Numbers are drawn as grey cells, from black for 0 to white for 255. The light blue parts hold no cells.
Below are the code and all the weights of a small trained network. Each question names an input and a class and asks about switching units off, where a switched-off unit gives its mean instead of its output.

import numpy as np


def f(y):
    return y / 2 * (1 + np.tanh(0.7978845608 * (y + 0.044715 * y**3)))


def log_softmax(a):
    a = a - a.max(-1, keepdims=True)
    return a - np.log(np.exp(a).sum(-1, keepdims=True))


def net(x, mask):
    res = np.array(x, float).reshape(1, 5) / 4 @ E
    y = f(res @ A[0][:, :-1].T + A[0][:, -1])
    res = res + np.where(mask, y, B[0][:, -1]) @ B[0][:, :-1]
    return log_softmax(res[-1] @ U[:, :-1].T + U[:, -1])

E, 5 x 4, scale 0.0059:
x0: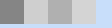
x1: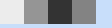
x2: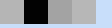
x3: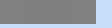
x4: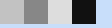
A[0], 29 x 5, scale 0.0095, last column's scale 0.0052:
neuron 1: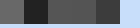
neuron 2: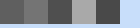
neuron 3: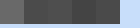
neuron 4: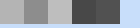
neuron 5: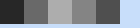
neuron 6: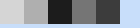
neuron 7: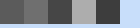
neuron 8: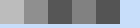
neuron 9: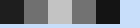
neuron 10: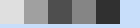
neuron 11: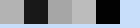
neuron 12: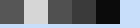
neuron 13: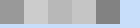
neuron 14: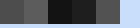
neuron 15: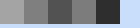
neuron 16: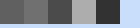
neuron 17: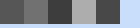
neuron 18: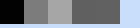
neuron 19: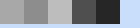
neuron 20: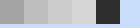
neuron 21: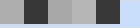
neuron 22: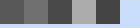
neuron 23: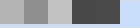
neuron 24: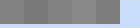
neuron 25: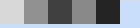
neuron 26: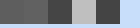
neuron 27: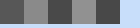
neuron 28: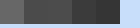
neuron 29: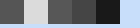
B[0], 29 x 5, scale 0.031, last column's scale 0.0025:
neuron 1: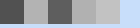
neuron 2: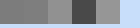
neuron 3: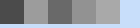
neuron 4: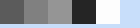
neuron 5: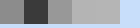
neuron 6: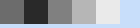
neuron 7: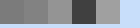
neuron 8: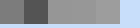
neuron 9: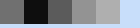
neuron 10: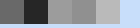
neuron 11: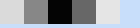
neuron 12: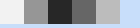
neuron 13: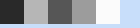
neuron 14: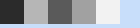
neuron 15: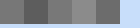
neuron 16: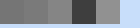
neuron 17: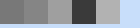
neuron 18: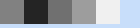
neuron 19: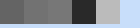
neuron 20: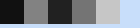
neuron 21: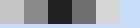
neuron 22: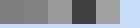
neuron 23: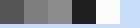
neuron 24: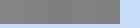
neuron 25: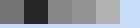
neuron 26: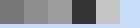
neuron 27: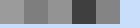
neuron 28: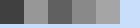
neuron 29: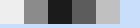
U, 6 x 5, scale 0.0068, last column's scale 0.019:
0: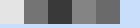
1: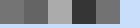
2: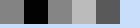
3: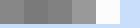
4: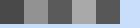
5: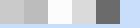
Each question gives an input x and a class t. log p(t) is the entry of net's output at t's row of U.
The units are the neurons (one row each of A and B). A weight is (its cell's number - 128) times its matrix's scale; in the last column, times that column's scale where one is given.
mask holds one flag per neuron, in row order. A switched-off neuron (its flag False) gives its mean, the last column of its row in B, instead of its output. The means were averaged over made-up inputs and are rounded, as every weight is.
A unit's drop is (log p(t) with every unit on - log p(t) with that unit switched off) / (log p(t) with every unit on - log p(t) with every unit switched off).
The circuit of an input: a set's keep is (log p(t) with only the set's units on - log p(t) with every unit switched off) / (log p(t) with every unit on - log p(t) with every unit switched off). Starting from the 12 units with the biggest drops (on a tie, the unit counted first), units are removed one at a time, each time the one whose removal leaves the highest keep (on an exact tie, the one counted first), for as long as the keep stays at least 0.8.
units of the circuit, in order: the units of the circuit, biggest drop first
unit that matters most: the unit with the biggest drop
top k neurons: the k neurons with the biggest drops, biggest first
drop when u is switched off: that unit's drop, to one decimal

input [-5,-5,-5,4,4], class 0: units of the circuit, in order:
(neuron 12)
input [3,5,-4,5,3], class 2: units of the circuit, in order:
(neuron 6; neuron 10)
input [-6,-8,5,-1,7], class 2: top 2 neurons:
(neuron 9; neuron 18)
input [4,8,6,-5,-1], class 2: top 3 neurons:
(neuron 10; neuron 25; neuron 6)
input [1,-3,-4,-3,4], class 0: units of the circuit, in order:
(neuron 29; neuron 12)
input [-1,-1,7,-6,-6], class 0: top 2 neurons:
(neuron 11; neuron 21)
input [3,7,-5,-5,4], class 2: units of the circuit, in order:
(neuron 6; neuron 10)
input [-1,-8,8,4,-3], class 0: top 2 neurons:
(neuron 11; neuron 21)
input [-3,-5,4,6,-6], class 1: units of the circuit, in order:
(neuron 26; neuron 17)
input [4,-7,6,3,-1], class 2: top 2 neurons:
(neuron 5; neuron 9)
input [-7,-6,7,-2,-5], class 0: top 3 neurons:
(neuron 11; neuron 21; neuron 13)
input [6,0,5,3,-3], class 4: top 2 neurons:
(neuron 20; neuron 13)
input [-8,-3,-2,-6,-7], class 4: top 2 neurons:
(neuron 14; neuron 1)
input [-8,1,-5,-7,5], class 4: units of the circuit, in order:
(neuron 14)
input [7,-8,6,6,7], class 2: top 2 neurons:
(neuron 9; neuron 5)
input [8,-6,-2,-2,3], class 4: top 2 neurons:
(neuron 13; neuron 20)
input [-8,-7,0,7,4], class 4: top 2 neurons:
(neuron 14; neuron 1)
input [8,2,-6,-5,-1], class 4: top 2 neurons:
(neuron 13; neuron 20)
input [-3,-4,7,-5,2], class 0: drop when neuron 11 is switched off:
0.2
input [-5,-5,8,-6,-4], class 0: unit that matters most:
neuron 11
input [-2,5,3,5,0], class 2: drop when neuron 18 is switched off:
-0.1
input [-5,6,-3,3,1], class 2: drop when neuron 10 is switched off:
0.1
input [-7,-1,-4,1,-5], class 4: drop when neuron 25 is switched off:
0.0
